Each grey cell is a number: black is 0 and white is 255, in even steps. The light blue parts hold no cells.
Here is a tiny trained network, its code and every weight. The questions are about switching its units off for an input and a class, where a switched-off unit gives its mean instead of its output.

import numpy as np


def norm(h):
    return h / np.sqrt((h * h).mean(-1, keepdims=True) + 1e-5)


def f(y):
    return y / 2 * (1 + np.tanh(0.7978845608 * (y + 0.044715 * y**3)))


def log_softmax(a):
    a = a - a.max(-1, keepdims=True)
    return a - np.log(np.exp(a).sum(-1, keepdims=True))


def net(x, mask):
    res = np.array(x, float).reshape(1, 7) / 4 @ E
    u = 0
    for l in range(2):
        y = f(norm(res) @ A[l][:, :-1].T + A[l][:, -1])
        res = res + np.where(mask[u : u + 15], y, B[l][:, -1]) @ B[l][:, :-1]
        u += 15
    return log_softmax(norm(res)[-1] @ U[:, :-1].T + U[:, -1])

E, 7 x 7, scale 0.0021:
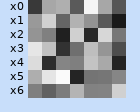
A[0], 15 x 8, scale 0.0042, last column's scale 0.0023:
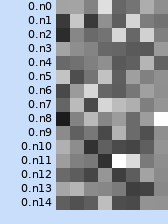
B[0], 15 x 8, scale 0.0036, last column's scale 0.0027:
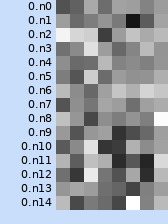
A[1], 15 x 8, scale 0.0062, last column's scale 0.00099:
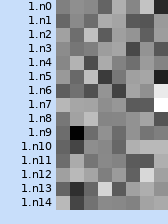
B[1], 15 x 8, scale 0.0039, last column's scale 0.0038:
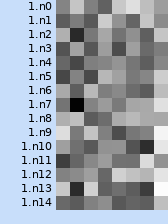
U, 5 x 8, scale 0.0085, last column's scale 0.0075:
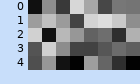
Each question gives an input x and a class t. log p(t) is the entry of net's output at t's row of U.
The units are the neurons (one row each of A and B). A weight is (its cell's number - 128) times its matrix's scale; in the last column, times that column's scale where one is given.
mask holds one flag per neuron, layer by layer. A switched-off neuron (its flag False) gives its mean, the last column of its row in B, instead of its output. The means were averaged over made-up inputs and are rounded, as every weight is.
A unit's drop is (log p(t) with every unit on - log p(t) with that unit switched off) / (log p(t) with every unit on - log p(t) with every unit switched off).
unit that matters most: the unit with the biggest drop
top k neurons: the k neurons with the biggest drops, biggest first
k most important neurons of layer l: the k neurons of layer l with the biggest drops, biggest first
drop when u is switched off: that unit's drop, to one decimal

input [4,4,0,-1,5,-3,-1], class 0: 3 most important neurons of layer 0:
0.n14, 0.n12, 0.n7
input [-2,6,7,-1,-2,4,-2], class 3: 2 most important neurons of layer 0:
0.n10, 0.n11
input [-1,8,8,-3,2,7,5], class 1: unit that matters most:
0.n11
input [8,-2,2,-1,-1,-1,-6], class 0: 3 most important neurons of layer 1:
1.n13, 1.n9, 1.n1
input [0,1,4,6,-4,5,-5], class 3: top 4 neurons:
0.n2, 0.n6, 0.n1, 1.n0
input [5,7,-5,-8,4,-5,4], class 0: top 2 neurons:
1.n1, 0.n12
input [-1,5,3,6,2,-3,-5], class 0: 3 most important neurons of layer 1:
1.n13, 1.n9, 1.n1
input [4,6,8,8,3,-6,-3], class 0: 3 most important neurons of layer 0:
0.n7, 0.n14, 0.n12
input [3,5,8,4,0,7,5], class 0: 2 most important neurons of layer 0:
0.n2, 0.n1
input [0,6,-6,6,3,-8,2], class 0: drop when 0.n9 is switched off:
-0.1
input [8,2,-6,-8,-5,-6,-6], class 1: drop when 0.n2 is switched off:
0.4
